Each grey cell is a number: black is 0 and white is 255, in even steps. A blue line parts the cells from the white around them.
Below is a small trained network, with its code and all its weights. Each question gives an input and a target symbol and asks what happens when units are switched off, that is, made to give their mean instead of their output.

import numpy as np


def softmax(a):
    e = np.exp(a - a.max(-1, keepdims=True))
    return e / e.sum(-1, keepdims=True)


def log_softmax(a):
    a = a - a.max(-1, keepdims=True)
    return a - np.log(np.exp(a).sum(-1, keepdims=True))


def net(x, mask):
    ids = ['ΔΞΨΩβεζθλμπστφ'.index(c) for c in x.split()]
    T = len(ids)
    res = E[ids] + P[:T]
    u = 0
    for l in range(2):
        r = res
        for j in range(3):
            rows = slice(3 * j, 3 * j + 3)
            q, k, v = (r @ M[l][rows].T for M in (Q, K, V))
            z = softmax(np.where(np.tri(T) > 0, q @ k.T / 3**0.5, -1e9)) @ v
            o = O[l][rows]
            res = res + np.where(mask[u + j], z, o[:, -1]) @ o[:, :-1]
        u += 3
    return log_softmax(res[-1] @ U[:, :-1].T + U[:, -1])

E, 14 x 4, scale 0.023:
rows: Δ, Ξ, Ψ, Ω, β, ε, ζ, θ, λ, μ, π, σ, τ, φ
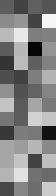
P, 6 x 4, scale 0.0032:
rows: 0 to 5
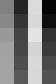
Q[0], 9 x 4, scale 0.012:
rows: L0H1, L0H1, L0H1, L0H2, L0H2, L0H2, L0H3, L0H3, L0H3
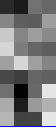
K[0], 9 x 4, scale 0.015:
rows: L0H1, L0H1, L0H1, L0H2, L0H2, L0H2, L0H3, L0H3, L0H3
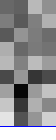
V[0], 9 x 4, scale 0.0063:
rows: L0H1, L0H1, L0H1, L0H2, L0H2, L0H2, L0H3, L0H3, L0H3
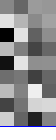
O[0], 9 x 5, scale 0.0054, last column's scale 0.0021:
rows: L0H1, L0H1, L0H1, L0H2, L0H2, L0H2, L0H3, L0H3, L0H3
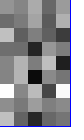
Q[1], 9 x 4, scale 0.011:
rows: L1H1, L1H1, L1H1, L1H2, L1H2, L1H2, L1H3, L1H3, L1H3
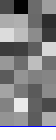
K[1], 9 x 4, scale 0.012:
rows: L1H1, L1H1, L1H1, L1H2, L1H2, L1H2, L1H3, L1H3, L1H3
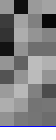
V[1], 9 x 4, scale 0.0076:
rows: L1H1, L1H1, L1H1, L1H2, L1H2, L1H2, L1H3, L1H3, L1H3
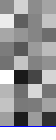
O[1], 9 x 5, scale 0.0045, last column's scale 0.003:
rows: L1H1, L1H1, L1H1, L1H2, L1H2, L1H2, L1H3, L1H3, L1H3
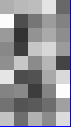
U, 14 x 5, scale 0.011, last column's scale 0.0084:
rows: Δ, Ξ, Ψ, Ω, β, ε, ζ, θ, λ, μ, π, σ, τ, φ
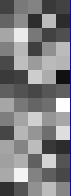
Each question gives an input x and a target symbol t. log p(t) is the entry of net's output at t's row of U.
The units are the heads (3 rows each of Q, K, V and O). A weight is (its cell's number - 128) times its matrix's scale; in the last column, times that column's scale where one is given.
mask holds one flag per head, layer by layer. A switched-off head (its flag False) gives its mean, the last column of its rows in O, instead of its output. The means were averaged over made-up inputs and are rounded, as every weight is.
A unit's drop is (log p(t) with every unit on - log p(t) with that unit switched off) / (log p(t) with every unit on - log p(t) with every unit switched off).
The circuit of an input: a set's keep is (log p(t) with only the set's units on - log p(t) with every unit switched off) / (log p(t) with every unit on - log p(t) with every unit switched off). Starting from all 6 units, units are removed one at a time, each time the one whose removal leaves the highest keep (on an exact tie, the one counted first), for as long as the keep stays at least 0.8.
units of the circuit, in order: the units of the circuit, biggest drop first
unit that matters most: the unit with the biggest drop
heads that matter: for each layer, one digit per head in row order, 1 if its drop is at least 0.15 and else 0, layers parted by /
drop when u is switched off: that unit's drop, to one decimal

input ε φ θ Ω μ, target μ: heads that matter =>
111 / 100
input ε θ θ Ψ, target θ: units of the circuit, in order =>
L1H2, L0H2, L0H3
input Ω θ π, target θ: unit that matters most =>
L0H1
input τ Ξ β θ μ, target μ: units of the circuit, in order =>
L0H2, L0H1, L1H1
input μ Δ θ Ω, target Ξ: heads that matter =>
001 / 000
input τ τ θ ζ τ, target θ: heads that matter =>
011 / 010
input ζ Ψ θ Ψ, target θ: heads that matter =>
011 / 010
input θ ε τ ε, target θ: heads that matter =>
001 / 100
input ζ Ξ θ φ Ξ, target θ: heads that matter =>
011 / 000
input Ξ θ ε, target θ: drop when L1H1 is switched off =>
0.3
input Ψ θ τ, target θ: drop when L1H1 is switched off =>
0.1
